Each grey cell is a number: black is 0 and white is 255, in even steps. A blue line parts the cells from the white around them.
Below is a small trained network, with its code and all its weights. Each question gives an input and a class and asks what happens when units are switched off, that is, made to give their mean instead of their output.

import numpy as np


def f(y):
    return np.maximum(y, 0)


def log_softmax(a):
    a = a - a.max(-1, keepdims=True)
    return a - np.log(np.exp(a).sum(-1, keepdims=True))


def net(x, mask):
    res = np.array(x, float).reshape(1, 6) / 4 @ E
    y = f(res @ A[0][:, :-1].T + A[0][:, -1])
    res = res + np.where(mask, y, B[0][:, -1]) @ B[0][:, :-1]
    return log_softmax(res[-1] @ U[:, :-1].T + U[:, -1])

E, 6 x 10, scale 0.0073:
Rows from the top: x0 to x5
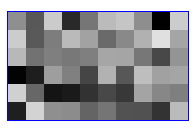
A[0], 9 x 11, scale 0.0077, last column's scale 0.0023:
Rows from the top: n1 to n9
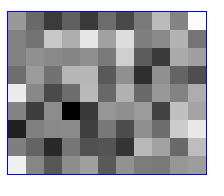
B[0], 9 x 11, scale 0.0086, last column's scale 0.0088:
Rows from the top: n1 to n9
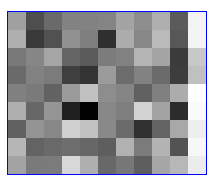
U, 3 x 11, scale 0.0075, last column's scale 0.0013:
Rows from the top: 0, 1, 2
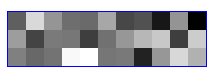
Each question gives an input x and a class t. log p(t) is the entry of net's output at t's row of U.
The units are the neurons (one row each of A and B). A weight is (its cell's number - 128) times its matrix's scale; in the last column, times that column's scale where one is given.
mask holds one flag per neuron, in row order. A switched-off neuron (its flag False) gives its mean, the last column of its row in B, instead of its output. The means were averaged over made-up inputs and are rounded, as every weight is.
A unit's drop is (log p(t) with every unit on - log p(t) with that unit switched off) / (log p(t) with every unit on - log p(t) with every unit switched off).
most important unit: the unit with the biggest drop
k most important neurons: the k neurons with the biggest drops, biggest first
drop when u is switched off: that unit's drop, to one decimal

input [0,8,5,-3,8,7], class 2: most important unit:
n9
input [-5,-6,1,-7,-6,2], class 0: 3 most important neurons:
n6, n8, n1
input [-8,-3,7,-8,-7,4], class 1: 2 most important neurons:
n4, n7
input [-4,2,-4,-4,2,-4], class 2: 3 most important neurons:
n6, n5, n9
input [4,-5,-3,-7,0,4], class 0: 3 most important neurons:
n2, n8, n1
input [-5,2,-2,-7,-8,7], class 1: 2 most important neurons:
n4, n2
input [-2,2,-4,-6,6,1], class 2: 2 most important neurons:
n6, n9
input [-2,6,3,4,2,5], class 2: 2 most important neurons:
n6, n7
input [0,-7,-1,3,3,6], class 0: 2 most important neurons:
n7, n2
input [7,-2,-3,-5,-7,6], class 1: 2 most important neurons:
n2, n3
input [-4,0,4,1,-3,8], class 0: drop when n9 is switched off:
0.4
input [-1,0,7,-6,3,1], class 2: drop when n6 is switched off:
0.0
